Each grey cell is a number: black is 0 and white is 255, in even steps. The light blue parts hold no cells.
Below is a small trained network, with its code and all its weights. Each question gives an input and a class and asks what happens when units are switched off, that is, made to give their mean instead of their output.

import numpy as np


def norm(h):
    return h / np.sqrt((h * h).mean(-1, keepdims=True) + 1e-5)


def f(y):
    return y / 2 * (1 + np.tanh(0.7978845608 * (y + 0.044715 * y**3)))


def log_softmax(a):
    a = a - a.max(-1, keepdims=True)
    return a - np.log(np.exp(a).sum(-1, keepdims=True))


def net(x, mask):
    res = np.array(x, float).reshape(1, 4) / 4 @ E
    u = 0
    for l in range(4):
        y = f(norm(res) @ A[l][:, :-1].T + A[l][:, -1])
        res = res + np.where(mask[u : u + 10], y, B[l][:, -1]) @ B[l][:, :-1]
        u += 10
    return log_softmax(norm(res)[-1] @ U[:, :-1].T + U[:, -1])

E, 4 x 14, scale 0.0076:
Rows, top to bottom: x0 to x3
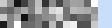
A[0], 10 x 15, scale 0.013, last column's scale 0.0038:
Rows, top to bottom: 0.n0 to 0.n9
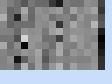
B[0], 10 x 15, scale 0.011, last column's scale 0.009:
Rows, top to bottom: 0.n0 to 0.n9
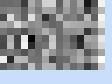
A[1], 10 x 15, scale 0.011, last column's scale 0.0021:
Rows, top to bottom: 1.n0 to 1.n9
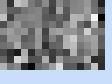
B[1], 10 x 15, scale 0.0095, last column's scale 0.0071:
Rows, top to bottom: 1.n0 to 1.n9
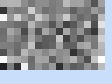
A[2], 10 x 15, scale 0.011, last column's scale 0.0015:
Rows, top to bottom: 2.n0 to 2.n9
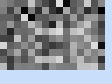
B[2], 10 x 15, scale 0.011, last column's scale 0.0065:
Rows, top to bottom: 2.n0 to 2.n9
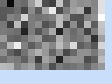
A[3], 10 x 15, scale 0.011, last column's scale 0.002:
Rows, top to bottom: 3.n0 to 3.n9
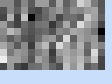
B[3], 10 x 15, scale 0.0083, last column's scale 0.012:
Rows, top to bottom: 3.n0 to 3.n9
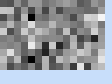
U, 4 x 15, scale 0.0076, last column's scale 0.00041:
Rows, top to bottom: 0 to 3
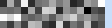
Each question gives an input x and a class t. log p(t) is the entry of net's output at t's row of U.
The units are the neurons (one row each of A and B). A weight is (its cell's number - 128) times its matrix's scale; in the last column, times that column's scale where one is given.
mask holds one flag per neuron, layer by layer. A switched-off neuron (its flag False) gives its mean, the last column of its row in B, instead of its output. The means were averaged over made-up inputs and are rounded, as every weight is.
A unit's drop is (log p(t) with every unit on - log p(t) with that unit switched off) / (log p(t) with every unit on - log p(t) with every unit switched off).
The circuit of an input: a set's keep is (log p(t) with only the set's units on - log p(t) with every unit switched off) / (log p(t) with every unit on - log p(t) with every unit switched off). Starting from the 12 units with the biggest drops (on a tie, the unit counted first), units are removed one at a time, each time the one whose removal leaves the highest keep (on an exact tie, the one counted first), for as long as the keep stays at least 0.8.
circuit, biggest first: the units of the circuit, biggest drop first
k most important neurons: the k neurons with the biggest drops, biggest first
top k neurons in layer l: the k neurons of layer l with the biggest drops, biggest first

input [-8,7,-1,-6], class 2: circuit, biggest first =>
1.n8
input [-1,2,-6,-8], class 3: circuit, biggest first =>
0.n2, 2.n0
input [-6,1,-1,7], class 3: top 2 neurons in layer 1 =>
1.n6, 1.n5
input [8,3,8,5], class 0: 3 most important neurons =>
0.n6, 1.n9, 1.n8
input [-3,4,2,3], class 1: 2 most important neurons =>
0.n5, 0.n8
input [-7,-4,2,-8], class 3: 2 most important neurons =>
0.n8, 0.n3
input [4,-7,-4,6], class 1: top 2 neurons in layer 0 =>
0.n0, 0.n2
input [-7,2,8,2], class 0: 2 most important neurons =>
1.n9, 0.n8
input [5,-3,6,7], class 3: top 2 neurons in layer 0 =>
0.n5, 0.n3
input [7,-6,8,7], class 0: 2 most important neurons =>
0.n6, 0.n2
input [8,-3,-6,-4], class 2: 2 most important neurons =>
0.n8, 0.n6
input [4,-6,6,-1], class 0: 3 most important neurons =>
0.n6, 0.n9, 0.n1
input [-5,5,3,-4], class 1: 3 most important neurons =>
0.n5, 0.n8, 0.n3
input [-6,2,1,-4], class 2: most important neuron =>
1.n8
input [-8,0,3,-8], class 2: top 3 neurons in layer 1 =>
1.n8, 1.n0, 1.n3
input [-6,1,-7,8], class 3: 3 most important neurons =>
0.n8, 0.n6, 1.n6
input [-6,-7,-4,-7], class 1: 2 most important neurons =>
0.n8, 0.n0
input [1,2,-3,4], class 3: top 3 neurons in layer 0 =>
0.n6, 0.n3, 0.n0
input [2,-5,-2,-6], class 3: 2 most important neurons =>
0.n2, 0.n9
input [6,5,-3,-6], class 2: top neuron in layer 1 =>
1.n3
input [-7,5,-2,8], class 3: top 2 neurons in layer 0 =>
0.n8, 0.n0
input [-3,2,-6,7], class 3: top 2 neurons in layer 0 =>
0.n6, 0.n8
